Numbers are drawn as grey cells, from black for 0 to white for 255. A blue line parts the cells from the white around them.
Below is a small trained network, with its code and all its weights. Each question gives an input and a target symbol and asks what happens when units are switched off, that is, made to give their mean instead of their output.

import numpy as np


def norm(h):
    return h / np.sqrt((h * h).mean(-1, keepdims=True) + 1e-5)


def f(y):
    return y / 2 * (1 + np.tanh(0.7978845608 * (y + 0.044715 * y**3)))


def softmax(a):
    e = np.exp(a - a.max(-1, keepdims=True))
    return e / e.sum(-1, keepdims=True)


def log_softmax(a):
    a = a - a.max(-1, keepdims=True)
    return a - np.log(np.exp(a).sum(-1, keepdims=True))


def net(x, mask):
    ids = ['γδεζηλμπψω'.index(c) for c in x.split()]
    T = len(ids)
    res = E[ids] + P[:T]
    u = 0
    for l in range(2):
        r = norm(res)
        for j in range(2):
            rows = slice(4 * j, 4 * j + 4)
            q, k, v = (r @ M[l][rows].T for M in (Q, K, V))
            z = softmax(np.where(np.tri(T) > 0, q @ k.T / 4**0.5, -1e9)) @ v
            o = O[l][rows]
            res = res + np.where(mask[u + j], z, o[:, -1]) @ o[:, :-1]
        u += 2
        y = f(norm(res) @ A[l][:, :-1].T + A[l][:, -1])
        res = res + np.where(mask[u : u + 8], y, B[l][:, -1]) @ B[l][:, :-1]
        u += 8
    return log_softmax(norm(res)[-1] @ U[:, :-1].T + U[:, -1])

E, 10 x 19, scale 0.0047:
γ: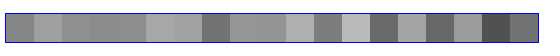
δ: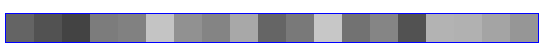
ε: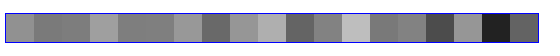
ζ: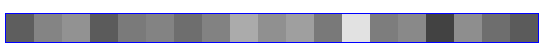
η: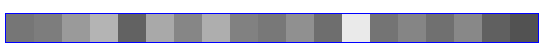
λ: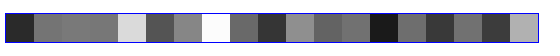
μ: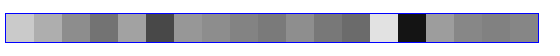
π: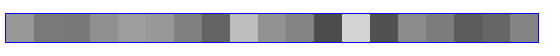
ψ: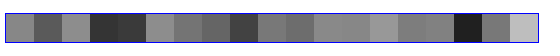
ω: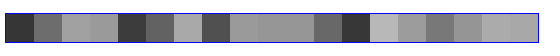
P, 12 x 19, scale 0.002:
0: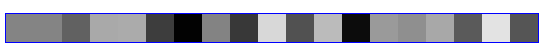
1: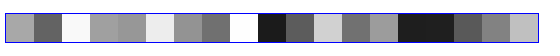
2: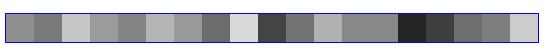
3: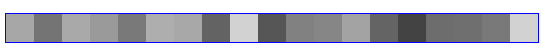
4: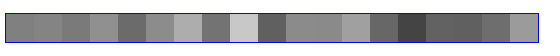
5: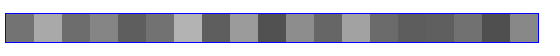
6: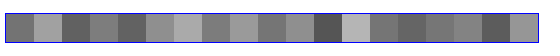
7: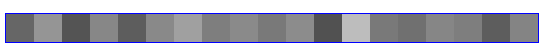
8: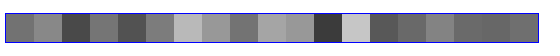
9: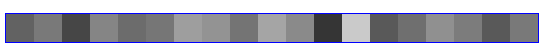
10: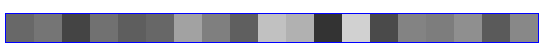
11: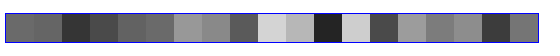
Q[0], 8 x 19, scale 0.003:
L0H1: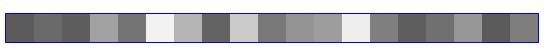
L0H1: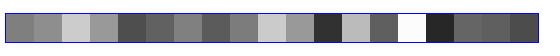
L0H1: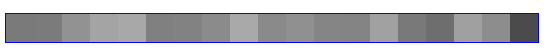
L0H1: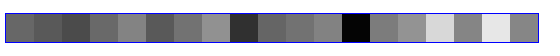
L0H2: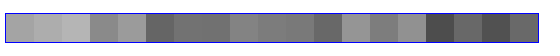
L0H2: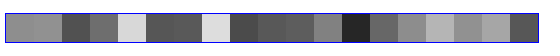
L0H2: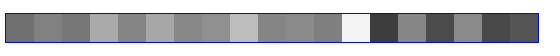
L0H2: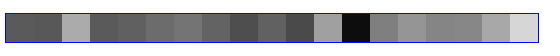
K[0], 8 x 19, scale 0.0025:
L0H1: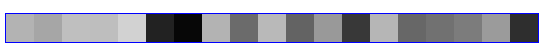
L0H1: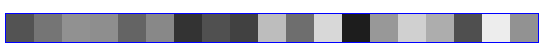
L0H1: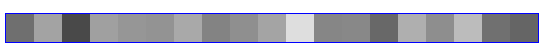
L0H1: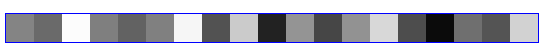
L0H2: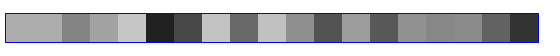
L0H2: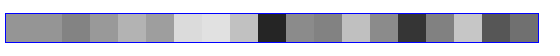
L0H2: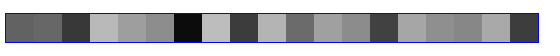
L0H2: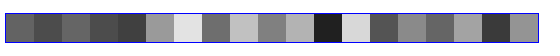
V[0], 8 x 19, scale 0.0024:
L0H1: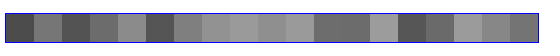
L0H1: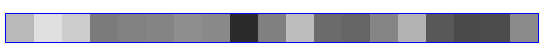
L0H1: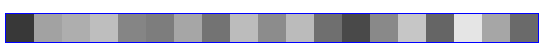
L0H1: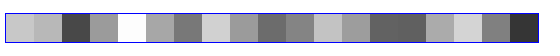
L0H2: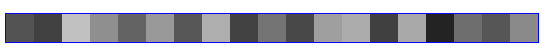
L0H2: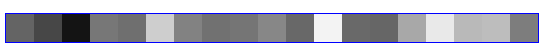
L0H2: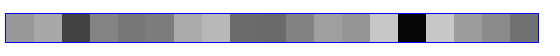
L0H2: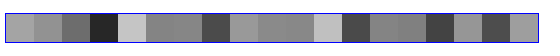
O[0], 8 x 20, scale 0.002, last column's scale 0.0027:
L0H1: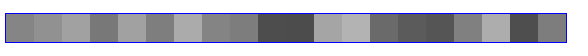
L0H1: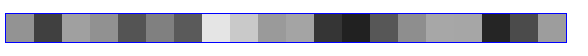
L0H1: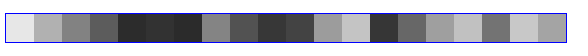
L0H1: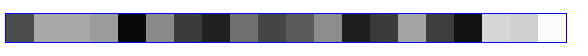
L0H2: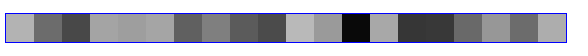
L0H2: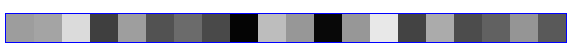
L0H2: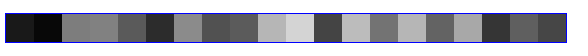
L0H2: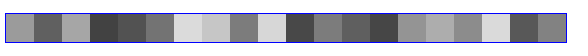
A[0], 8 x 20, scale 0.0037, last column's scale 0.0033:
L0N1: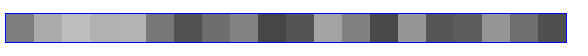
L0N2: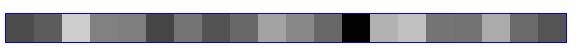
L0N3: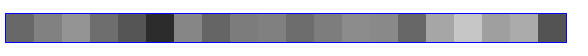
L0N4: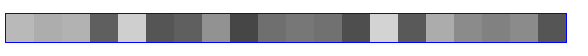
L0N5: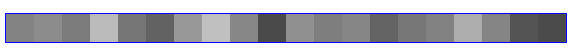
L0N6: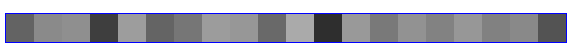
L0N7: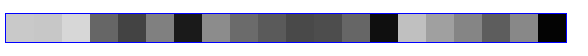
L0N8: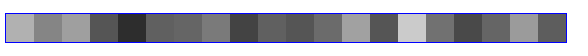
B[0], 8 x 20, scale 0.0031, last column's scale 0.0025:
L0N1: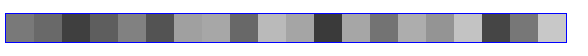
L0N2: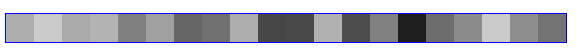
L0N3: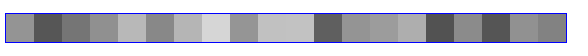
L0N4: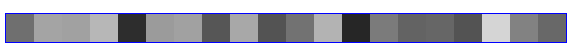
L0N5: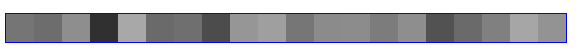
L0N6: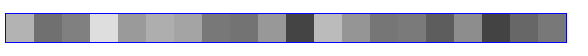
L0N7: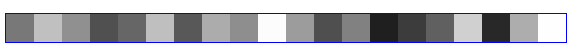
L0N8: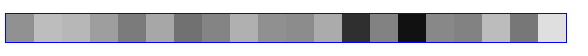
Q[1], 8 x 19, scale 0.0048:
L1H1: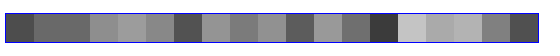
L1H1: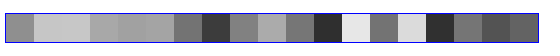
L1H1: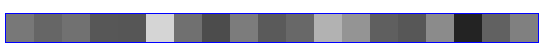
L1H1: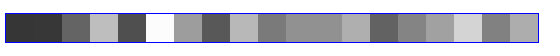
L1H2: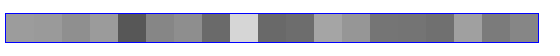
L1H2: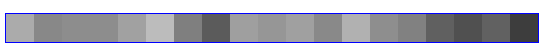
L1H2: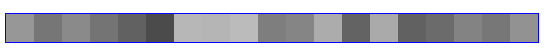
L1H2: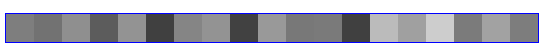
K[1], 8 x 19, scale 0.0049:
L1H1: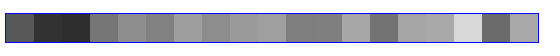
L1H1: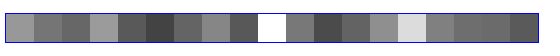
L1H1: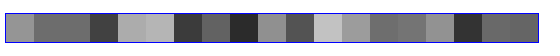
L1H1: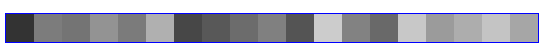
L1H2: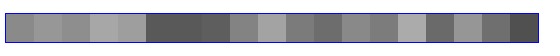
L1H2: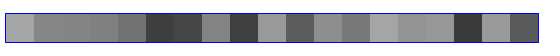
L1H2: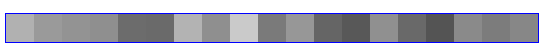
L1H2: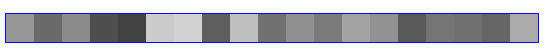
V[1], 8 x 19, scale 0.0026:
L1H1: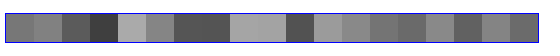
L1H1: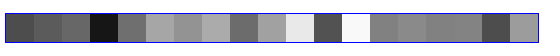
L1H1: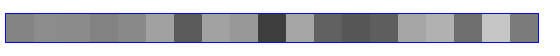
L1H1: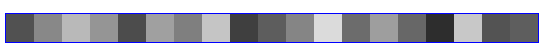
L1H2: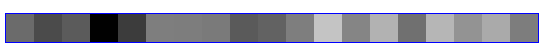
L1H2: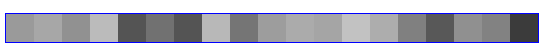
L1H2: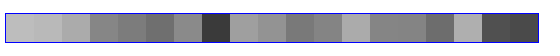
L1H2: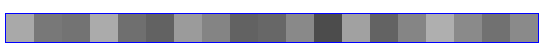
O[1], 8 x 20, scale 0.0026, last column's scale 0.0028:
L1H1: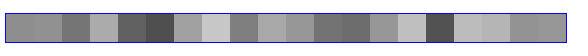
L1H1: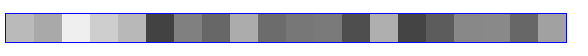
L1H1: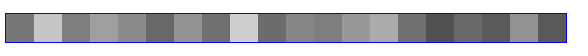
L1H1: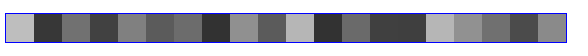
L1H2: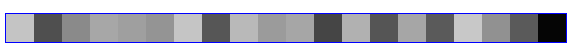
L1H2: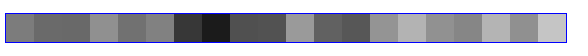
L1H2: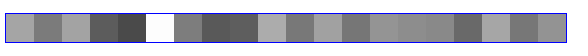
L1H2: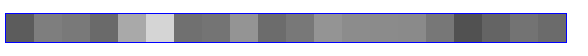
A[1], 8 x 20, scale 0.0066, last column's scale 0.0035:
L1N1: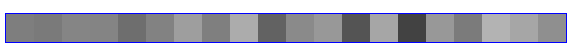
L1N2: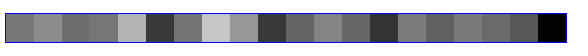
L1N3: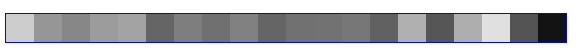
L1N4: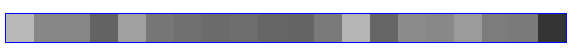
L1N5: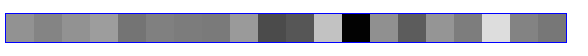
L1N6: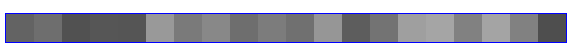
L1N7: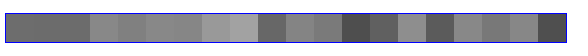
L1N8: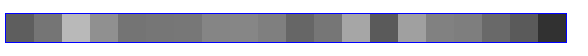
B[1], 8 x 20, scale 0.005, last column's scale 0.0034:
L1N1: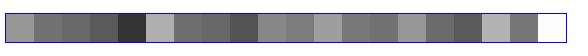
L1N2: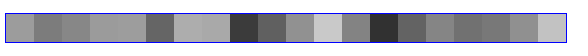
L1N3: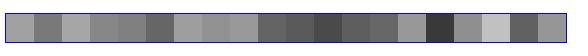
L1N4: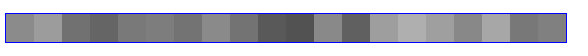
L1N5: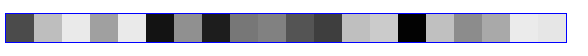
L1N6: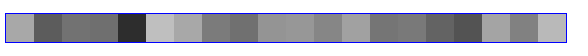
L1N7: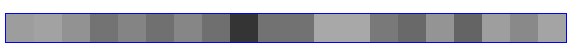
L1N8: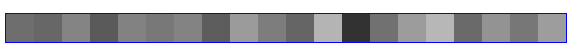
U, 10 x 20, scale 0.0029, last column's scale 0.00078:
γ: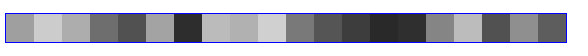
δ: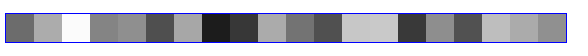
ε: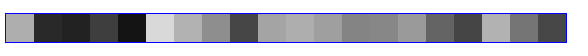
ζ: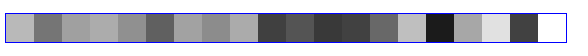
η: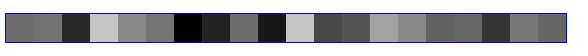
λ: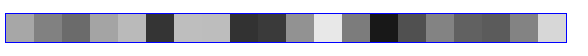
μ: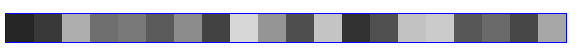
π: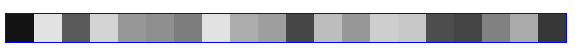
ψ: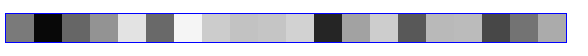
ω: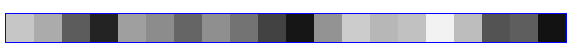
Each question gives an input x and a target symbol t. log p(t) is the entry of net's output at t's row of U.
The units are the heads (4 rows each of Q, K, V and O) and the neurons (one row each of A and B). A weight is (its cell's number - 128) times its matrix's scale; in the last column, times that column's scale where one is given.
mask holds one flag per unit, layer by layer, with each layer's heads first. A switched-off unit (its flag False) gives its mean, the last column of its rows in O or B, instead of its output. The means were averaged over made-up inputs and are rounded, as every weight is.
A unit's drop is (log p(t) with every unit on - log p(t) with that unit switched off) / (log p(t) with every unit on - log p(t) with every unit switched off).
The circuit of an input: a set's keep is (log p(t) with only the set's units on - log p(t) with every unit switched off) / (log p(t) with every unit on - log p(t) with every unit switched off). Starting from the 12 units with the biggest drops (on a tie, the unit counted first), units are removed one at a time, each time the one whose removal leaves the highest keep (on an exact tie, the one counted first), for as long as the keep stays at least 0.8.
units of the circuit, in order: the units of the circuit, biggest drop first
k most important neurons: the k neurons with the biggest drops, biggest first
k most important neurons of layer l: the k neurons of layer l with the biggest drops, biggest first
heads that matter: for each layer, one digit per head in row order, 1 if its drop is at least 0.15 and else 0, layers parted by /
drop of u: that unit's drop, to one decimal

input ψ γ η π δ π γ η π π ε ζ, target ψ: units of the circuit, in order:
[L0H1]
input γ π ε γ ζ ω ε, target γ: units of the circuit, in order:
[L0H1, L0N7]
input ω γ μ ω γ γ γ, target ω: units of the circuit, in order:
[L0H1, L1N4]
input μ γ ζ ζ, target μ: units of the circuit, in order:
[L1N8, L0H2]
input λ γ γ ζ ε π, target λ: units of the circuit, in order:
[L1N2, L1H2]
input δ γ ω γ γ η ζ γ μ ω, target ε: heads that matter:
10 / 10
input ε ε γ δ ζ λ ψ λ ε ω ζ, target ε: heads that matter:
00 / 10
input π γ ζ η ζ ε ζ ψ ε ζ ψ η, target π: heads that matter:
10 / 10
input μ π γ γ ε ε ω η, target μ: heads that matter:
00 / 00
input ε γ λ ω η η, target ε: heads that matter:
00 / 10
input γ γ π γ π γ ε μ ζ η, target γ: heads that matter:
10 / 00
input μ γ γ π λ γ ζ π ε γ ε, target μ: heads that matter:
00 / 00
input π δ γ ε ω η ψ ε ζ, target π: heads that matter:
00 / 10
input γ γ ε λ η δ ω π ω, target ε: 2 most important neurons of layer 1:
[L1N5, L1N1]
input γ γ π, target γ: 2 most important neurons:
[L0N7, L1N5]
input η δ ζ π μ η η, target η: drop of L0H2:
0.2
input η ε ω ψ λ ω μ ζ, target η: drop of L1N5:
0.1
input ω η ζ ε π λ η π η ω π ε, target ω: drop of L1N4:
0.2
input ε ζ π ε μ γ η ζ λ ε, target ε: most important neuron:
[L1N6]
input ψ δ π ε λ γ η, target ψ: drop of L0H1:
0.6
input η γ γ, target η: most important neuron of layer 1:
[L1N5]
